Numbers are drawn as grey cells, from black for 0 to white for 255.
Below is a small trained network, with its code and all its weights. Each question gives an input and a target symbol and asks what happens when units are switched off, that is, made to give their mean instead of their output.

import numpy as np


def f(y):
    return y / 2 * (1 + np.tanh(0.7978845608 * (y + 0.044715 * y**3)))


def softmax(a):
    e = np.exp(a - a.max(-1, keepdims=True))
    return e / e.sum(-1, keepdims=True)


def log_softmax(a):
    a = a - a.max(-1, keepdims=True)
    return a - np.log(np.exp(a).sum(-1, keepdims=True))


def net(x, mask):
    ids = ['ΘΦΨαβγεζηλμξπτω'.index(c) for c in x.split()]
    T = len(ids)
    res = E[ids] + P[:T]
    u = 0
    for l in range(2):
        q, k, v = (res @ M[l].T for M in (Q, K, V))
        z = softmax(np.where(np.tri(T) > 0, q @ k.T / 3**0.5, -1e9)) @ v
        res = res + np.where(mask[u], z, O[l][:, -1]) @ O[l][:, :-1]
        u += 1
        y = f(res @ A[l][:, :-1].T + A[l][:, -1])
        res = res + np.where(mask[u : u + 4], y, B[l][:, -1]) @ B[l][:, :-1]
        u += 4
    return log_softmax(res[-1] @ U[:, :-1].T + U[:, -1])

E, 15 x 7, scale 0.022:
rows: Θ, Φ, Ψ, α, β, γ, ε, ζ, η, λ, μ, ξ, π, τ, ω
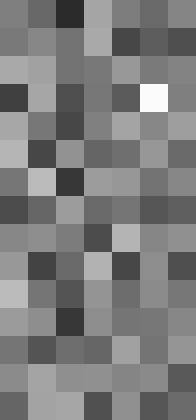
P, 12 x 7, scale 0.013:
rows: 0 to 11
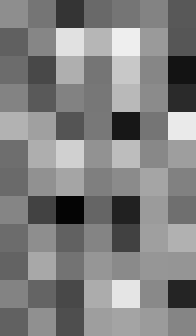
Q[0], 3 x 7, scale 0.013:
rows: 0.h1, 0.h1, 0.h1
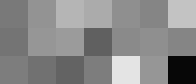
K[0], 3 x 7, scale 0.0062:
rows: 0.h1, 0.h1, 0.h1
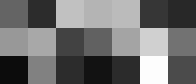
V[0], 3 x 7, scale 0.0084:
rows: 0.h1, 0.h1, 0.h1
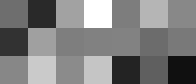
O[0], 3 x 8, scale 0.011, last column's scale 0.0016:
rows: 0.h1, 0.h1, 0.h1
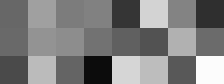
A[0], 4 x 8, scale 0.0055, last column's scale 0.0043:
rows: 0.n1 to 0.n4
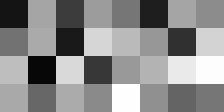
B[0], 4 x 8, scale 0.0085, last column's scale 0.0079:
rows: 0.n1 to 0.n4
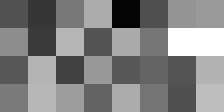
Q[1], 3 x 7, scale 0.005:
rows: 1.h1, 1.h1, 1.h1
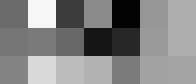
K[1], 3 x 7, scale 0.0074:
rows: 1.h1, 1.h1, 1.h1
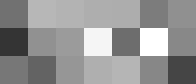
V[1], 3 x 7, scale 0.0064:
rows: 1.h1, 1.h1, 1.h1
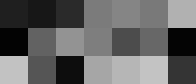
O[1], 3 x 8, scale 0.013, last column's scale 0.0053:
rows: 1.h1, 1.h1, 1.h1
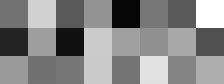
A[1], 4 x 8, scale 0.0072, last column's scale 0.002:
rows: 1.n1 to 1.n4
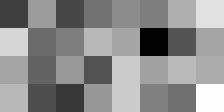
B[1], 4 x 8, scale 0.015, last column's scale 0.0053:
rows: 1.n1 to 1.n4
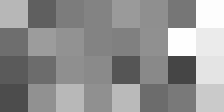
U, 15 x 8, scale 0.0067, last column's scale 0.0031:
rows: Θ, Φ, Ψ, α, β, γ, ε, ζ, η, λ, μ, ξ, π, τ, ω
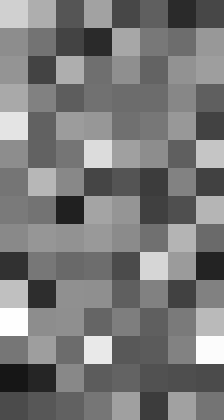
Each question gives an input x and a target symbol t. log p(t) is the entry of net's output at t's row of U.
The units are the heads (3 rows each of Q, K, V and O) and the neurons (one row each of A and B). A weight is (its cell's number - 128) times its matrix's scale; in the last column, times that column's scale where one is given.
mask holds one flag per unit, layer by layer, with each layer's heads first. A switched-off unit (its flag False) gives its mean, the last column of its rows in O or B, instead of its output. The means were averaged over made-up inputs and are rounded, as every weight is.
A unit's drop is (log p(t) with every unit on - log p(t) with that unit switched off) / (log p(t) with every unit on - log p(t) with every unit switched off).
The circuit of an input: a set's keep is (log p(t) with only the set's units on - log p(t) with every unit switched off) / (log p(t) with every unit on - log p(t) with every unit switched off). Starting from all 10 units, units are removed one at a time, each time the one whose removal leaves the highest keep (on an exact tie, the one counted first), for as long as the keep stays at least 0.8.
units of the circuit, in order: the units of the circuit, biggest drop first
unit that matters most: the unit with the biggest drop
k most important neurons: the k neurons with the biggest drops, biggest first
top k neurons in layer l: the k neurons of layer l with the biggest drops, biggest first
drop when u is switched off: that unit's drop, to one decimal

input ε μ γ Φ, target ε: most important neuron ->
(0.n2)
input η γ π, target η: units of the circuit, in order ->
(0.h1 1.n2)
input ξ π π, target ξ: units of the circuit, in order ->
(1.h1 0.n2 0.h1 0.n4)
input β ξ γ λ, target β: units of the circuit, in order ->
(1.h1 0.h1 1.n2)
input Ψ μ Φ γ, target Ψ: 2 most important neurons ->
(1.n2 1.n4)
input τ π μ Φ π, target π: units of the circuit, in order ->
(0.h1 0.n3)
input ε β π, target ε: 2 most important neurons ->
(0.n2 0.n1)
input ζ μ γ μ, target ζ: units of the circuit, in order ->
(1.h1 0.h1 0.n1)
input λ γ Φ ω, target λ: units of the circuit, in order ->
(0.h1 1.h1)
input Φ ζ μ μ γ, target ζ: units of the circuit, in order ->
(1.h1 0.n3 0.n2)
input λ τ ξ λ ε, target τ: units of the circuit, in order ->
(1.h1 1.n3 0.n4 0.n3)
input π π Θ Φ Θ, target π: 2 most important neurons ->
(0.n2 0.n1)
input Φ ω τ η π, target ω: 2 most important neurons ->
(0.n4 0.n3)
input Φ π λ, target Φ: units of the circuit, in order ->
(0.h1)
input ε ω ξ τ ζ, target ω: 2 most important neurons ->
(0.n2 0.n4)
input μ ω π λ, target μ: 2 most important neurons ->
(0.n2 1.n3)
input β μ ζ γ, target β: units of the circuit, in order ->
(0.h1 1.n2)
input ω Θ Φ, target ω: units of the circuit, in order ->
(0.h1 1.h1 1.n2)
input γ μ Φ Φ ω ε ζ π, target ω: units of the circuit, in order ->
(0.h1 1.h1 1.n2)
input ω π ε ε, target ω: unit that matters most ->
0.h1
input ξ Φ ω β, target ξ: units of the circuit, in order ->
(1.h1 0.n2 0.h1)
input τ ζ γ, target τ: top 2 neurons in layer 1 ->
(1.n3 1.n4)
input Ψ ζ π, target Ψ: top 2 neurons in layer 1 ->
(1.n2 1.n4)
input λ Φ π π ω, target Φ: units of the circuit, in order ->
(0.h1 1.h1 1.n1)
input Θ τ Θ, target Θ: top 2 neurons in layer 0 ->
(0.n1 0.n4)
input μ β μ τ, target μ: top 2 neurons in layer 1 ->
(1.n3 1.n2)
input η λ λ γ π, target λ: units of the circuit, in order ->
(0.h1)
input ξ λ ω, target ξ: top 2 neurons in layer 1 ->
(1.n3 1.n4)
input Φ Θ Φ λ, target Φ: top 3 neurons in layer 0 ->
(0.n2 0.n4 0.n1)
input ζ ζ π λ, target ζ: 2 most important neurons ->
(0.n1 1.n2)
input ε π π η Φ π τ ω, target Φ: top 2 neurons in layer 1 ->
(1.n1 1.n3)
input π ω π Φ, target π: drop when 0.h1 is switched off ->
0.6
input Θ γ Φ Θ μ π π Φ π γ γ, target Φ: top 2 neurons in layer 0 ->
(0.n4 0.n1)
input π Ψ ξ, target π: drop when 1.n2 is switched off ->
0.1
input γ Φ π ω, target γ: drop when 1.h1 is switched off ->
0.9
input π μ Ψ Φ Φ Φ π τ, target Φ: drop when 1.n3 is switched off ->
-0.1
